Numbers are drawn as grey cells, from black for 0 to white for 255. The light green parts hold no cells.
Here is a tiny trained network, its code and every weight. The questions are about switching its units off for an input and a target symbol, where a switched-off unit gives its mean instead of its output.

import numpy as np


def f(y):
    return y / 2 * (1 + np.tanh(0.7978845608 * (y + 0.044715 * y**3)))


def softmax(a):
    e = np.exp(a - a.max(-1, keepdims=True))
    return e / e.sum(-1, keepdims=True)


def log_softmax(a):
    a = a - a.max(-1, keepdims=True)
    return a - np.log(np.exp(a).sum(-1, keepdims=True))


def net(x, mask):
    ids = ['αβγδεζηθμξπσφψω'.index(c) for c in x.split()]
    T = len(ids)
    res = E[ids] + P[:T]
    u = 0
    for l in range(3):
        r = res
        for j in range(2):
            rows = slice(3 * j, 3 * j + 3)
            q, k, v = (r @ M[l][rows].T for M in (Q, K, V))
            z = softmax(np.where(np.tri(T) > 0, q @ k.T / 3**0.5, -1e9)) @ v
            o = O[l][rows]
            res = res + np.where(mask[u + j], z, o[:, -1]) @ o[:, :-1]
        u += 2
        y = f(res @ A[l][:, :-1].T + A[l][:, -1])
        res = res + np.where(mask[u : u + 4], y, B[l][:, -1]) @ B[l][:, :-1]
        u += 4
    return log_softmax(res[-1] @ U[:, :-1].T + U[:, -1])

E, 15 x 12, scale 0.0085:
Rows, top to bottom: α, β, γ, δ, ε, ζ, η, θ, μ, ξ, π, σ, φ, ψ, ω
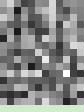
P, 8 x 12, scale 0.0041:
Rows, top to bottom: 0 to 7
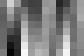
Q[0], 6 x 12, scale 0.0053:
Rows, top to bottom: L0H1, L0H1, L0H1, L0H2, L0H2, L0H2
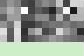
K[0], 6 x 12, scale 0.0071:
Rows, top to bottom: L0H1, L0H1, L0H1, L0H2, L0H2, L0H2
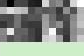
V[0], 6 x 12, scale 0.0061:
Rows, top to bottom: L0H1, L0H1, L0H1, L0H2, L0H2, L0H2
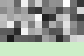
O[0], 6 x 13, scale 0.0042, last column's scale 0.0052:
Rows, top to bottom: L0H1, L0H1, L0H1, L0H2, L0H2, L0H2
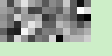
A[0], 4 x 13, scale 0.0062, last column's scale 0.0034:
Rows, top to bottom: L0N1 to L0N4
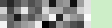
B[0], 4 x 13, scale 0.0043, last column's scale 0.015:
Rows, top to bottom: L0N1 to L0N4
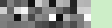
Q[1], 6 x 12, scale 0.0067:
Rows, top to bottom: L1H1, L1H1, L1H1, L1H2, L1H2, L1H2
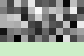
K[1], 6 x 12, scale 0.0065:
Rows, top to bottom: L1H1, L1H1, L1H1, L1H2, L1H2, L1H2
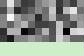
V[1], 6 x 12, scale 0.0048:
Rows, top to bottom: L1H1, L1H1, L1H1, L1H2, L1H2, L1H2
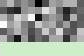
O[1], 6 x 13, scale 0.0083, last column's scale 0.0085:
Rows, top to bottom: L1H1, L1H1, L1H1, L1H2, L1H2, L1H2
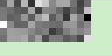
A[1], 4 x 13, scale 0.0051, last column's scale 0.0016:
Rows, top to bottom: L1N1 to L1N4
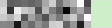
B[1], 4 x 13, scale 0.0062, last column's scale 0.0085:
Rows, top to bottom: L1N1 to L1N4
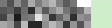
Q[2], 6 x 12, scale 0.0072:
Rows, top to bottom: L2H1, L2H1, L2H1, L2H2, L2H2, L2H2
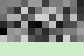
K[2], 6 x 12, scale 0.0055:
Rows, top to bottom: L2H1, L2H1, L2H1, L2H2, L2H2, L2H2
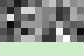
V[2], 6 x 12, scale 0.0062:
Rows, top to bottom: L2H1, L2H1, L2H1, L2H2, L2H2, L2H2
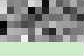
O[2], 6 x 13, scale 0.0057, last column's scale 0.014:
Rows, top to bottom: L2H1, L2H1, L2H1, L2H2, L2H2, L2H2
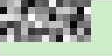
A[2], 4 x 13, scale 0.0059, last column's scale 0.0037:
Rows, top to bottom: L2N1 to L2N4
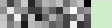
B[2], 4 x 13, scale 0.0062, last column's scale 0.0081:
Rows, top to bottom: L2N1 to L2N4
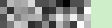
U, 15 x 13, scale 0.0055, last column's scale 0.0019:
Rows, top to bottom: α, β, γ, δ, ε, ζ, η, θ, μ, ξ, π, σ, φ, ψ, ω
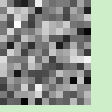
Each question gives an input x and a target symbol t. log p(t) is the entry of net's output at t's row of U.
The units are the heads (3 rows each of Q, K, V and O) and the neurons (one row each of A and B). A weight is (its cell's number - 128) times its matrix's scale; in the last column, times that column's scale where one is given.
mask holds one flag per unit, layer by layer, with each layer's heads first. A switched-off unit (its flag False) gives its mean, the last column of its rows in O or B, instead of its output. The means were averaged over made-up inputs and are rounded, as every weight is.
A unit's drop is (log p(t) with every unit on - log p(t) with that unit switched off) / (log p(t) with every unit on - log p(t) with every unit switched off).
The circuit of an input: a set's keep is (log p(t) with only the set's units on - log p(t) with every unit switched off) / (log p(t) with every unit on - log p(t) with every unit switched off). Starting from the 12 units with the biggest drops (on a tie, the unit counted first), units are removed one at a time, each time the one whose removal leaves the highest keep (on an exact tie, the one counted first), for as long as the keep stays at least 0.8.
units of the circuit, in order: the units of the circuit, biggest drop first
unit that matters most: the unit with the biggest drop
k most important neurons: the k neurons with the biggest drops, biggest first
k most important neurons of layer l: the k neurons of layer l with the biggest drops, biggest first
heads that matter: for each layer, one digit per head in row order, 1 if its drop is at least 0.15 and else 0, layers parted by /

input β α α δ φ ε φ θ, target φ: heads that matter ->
00 / 11 / 11
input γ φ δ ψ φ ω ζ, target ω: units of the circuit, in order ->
L1H1, L2H1, L0N2
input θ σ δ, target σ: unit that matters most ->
L2H2
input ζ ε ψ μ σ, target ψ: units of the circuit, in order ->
L2H2, L0N2, L1H2
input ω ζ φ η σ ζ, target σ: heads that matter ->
10 / 11 / 01
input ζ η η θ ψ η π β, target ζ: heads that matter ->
11 / 11 / 01
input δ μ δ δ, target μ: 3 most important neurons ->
L0N3, L0N1, L1N1
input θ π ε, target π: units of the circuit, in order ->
L0H2, L1H2, L1N4, L0H1
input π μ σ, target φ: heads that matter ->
11 / 11 / 00
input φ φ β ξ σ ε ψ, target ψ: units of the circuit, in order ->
L2H2, L1H2, L0N2
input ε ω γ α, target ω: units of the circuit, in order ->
L2H1, L1H1, L0N2
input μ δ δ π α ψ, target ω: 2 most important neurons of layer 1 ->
L1N4, L1N1
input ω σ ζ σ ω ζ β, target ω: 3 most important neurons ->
L0N2, L1N2, L0N3
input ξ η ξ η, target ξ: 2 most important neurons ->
L2N2, L0N1
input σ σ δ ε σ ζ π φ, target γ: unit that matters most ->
L0N3
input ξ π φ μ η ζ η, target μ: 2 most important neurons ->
L1N1, L0N3
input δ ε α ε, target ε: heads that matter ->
00 / 11 / 00
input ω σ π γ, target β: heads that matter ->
11 / 11 / 10
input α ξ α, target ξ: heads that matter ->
00 / 01 / 00
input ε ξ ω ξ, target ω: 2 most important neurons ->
L1N2, L0N2
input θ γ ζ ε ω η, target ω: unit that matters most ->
L1N2
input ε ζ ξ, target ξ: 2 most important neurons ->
L2N2, L0N2
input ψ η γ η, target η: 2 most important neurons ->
L0N1, L0N2
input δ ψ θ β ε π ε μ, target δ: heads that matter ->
10 / 11 / 10
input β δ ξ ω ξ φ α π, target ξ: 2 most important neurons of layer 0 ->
L0N4, L0N3
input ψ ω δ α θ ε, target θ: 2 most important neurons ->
L2N3, L0N1
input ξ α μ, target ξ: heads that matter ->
00 / 01 / 01
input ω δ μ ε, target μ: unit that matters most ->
L0H2
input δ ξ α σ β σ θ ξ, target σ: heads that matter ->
00 / 11 / 01
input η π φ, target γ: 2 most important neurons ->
L0N3, L2N2
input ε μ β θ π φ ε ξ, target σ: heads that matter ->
11 / 11 / 10
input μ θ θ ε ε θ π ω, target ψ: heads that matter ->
10 / 11 / 01
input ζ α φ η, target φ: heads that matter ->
00 / 11 / 11
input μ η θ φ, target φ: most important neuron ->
L1N2
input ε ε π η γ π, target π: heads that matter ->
11 / 11 / 11
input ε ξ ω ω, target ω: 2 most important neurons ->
L1N2, L0N2
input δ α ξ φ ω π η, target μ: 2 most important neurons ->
L0N3, L1N1
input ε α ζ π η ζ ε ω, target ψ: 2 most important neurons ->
L0N2, L0N4
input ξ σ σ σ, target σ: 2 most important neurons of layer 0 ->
L0N1, L0N2
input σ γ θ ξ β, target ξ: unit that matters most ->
L1H2
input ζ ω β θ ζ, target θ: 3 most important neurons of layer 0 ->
L0N1, L0N3, L0N4
